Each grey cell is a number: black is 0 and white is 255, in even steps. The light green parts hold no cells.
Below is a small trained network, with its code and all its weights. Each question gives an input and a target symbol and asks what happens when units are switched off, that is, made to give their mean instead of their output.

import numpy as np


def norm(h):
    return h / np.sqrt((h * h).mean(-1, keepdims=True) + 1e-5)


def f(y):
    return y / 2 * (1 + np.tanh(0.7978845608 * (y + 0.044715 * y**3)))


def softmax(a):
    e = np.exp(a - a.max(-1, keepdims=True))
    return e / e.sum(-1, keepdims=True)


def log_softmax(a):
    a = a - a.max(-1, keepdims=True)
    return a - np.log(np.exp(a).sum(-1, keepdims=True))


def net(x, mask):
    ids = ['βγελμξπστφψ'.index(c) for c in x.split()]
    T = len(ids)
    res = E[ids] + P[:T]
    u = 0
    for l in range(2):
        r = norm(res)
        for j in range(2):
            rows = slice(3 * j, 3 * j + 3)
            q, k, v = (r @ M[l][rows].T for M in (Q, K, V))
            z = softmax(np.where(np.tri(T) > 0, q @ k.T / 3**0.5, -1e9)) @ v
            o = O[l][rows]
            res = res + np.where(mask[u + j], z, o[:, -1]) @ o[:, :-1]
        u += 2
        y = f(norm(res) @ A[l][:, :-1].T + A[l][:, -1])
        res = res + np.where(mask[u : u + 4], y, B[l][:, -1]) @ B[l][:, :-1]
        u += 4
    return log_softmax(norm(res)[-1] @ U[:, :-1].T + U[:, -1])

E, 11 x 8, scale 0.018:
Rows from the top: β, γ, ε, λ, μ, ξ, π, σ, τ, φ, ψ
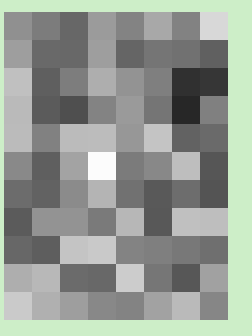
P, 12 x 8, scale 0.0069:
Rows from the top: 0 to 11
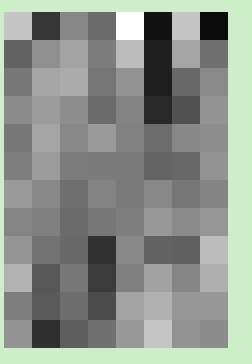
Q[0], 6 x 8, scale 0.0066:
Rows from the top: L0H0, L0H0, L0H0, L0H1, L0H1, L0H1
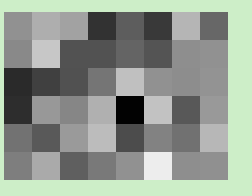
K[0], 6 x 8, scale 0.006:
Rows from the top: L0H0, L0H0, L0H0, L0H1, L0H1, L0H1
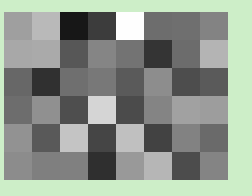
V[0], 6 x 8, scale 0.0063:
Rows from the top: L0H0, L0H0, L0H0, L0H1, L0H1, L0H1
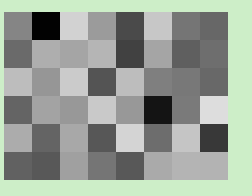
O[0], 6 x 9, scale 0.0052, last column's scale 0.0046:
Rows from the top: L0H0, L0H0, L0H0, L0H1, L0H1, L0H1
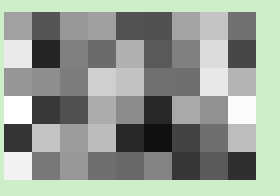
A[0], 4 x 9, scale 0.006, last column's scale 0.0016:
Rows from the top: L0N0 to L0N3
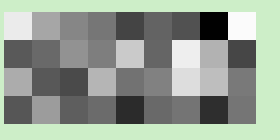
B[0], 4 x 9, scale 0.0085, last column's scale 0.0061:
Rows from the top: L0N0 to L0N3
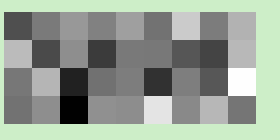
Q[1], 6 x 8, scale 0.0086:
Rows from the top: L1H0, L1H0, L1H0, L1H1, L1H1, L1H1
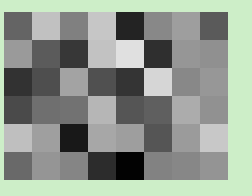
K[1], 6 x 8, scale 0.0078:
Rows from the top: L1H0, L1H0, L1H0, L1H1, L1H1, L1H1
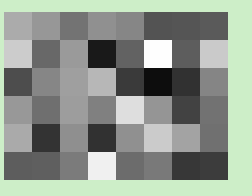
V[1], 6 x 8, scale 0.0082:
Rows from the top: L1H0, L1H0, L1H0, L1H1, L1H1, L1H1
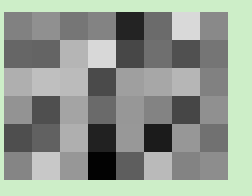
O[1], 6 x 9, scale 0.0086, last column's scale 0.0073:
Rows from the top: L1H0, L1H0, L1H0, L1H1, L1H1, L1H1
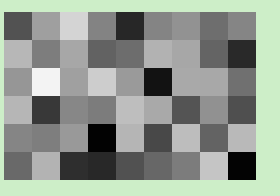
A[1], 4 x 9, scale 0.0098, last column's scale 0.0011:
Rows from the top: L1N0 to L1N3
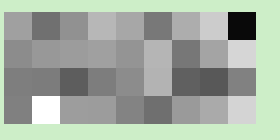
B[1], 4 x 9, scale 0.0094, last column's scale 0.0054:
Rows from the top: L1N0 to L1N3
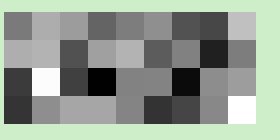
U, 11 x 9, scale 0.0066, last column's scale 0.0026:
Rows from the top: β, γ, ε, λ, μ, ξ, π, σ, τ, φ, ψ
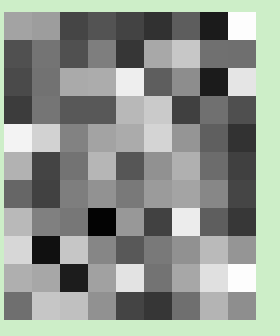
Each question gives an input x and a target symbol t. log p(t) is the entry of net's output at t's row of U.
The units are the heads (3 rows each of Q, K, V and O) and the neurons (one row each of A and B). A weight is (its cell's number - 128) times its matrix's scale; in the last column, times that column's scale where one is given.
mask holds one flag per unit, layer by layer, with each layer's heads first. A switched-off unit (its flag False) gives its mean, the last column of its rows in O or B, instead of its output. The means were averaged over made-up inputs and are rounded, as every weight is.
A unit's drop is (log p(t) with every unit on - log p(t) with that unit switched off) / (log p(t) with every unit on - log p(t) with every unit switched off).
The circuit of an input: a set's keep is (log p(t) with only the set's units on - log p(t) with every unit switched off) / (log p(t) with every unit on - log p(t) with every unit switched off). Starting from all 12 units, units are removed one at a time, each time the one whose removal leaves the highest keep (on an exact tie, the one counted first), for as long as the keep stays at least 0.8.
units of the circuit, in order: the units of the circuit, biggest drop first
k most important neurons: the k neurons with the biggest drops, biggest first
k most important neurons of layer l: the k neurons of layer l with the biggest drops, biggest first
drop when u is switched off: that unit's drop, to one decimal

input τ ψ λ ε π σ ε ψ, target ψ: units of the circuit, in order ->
(L1H0)
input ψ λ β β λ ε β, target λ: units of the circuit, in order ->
(L0H1; L1H0; L1N2; L0N2)
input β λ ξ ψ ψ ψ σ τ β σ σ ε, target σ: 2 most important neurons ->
(L0N1; L1N3)
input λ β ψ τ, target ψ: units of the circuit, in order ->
(L1H0; L0H0; L1H1)
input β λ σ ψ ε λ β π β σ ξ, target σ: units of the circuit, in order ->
(L1H1; L0N1; L1N3)
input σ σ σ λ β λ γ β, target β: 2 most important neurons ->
(L0N2; L1N2)
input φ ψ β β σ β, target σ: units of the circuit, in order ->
(L0N1; L1H1; L0H1)
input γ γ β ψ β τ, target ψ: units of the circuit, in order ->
(L1H0; L1H1)
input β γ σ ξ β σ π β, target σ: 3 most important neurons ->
(L0N2; L0N1; L1N3)
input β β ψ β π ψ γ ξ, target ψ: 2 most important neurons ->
(L0N2; L1N3)
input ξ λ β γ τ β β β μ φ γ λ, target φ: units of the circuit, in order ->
(L0N2; L1H0; L1H1)
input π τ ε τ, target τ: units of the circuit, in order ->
(L1H0; L0H0)
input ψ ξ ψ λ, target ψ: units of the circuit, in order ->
(L1H0; L0N2)
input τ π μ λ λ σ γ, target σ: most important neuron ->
(L0N1)
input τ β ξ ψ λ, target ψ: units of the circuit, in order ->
(L1H0; L1H1)
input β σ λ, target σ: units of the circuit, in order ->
(L1H1; L0N1; L0N2)
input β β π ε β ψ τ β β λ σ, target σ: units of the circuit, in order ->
(L0N1; L1N3)
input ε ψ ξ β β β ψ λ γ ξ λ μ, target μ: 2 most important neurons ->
(L1N3; L0N2)
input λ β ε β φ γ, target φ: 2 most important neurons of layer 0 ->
(L0N2; L0N3)
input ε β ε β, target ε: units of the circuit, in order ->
(L1H1)
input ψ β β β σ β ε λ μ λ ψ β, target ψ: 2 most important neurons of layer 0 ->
(L0N2; L0N1)
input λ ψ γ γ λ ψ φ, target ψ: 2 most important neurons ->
(L1N3; L0N1)
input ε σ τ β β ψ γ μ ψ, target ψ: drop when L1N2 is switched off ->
0.0
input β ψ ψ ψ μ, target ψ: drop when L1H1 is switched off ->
0.3
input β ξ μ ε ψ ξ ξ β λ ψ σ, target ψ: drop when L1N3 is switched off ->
0.1
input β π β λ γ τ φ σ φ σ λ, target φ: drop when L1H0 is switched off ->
0.6
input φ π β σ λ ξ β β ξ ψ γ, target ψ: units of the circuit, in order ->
(L1H0)
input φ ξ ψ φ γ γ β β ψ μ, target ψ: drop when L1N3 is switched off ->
0.3
